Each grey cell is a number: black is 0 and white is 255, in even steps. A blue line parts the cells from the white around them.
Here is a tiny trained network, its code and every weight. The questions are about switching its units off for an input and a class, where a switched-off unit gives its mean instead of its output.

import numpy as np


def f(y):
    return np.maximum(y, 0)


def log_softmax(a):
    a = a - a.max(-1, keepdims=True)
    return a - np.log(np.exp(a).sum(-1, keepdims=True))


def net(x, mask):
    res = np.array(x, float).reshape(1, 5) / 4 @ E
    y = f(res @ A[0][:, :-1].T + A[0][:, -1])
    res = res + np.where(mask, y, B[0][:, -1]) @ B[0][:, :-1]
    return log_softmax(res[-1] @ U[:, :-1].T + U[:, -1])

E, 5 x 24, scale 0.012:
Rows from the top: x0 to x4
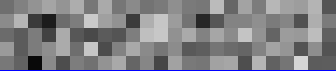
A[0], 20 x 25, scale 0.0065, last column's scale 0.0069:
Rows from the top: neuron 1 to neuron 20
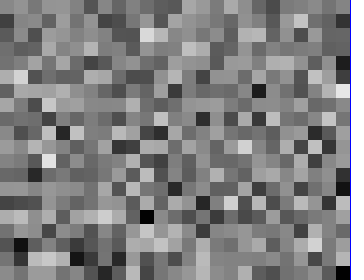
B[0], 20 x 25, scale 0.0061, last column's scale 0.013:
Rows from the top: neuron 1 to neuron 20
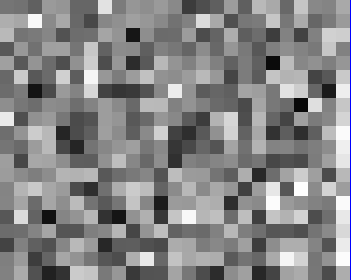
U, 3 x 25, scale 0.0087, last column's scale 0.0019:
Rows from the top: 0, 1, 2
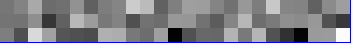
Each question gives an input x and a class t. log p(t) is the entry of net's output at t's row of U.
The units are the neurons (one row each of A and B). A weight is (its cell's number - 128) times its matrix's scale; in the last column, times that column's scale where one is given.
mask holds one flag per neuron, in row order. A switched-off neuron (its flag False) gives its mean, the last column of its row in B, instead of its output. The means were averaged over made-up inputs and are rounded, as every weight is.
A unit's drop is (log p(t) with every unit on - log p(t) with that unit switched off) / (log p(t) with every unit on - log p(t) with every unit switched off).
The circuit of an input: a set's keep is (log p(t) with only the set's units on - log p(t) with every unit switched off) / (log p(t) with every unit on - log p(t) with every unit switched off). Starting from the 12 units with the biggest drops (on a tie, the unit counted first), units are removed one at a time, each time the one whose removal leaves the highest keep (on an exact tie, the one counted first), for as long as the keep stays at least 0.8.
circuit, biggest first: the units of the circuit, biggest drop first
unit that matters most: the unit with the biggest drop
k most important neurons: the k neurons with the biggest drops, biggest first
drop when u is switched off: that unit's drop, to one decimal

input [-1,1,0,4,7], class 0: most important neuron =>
(neuron 15)
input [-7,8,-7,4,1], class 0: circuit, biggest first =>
(neuron 6; neuron 7)
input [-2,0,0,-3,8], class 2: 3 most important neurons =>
(neuron 10; neuron 16; neuron 19)
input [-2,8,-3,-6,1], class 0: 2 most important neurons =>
(neuron 7; neuron 6)
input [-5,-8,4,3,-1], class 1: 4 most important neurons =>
(neuron 20; neuron 5; neuron 15; neuron 18)
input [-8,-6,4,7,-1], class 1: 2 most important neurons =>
(neuron 20; neuron 15)
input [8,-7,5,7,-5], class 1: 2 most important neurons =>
(neuron 20; neuron 7)
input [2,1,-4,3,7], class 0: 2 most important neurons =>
(neuron 15; neuron 16)
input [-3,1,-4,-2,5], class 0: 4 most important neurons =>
(neuron 16; neuron 15; neuron 11; neuron 17)
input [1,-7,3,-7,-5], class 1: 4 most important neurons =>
(neuron 20; neuron 7; neuron 5; neuron 15)
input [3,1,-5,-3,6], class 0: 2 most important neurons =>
(neuron 16; neuron 15)
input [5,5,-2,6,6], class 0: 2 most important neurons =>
(neuron 15; neuron 7)
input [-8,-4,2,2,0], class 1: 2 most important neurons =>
(neuron 15; neuron 20)
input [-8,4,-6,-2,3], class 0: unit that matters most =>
neuron 7
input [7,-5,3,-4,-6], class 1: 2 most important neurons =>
(neuron 20; neuron 7)
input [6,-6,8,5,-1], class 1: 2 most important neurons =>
(neuron 20; neuron 18)
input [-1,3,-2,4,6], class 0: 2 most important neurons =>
(neuron 15; neuron 7)
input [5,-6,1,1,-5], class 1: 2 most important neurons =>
(neuron 20; neuron 7)
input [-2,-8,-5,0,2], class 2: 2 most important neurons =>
(neuron 10; neuron 12)
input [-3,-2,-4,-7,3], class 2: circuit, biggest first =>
(neuron 10)
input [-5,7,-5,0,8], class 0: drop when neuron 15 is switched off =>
0.2
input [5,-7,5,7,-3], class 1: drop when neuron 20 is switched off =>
0.8
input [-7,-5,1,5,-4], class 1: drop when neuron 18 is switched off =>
-0.1
